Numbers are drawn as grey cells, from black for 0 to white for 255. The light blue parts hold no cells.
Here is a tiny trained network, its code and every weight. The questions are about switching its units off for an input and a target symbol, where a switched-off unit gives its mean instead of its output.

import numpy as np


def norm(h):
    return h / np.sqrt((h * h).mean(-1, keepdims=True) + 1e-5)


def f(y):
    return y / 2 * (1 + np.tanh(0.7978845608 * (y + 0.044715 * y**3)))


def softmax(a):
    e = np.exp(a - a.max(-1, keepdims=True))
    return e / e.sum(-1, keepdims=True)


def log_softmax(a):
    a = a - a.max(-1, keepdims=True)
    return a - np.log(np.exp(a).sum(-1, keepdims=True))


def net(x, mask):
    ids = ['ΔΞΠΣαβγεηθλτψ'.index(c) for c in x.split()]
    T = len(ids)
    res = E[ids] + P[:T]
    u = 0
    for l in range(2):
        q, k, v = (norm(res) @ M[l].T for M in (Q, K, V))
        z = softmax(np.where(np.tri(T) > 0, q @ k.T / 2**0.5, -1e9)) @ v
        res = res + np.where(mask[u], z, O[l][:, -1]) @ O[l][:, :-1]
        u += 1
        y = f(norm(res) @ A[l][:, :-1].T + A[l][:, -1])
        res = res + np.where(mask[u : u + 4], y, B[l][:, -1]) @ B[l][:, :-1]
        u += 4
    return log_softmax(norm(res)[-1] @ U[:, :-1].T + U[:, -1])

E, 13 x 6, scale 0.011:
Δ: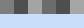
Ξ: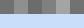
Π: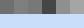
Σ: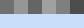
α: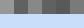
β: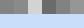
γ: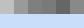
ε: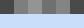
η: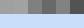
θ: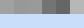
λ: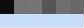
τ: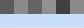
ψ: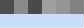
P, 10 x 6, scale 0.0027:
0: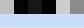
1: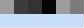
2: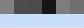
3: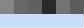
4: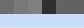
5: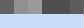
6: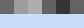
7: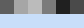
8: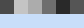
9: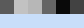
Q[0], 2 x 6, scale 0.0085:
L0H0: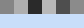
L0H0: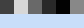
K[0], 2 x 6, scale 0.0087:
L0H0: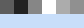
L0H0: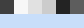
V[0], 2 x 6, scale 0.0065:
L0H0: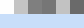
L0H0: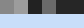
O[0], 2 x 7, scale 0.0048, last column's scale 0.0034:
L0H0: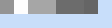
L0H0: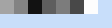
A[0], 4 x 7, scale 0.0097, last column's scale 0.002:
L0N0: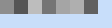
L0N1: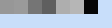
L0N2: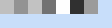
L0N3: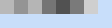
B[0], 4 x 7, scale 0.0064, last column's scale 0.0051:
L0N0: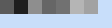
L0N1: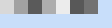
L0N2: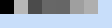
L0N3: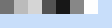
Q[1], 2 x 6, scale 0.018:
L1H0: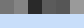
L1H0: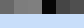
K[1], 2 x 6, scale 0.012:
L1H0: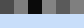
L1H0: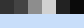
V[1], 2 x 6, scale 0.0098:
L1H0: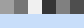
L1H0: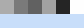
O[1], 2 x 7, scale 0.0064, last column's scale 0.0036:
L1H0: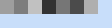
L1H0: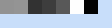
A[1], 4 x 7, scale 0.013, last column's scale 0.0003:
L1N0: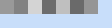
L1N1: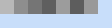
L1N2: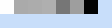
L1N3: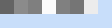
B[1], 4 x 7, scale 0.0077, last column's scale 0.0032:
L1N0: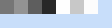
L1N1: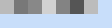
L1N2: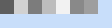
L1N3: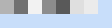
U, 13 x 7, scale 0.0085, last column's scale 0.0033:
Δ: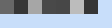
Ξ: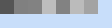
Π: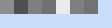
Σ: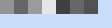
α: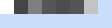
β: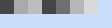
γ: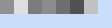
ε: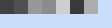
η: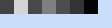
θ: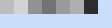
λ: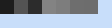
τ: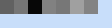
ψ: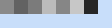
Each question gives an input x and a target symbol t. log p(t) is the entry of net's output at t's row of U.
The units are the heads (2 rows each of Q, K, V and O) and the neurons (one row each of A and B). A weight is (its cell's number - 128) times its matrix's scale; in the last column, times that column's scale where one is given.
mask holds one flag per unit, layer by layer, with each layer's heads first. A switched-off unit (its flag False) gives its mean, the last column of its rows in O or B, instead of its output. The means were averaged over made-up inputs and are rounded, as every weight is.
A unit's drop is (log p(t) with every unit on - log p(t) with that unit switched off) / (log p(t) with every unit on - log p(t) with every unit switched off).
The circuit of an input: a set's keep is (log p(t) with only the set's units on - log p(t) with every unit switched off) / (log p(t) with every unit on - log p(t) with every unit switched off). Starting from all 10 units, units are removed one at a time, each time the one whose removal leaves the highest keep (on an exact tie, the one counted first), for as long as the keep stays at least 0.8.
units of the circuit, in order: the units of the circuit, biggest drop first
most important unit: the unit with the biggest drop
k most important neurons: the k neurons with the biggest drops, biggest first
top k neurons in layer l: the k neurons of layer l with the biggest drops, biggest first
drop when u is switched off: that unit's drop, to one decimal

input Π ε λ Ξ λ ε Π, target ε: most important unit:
L1H0
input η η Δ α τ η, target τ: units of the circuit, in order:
L1H0; L0H0
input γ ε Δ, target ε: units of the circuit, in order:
L1H0; L0N3
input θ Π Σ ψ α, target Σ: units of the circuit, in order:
L1H0; L0N3
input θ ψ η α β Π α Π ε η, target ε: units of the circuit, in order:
L1H0; L0N3; L1N0
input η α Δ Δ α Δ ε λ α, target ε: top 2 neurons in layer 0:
L0N3; L0N0
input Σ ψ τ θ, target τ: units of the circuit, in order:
L1H0; L0H0
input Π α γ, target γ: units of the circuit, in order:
L1N2; L1N0
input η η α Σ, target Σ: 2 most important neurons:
L1N3; L0N3
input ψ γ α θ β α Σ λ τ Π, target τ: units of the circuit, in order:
L0H0; L1H0; L0N3
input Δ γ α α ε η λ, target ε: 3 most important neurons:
L0N3; L0N2; L0N0
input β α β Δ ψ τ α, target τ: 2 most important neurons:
L0N3; L1N3
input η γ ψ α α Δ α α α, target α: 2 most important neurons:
L0N3; L0N2
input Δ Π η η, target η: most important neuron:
L0N2
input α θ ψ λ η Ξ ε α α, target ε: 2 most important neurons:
L0N3; L1N0
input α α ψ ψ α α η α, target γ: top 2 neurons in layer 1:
L1N2; L1N3
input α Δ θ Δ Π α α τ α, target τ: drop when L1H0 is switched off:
0.6
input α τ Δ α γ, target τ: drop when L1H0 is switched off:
0.7
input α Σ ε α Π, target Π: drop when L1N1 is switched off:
0.0
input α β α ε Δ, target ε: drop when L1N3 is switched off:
0.1
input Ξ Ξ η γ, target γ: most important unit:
L0H0
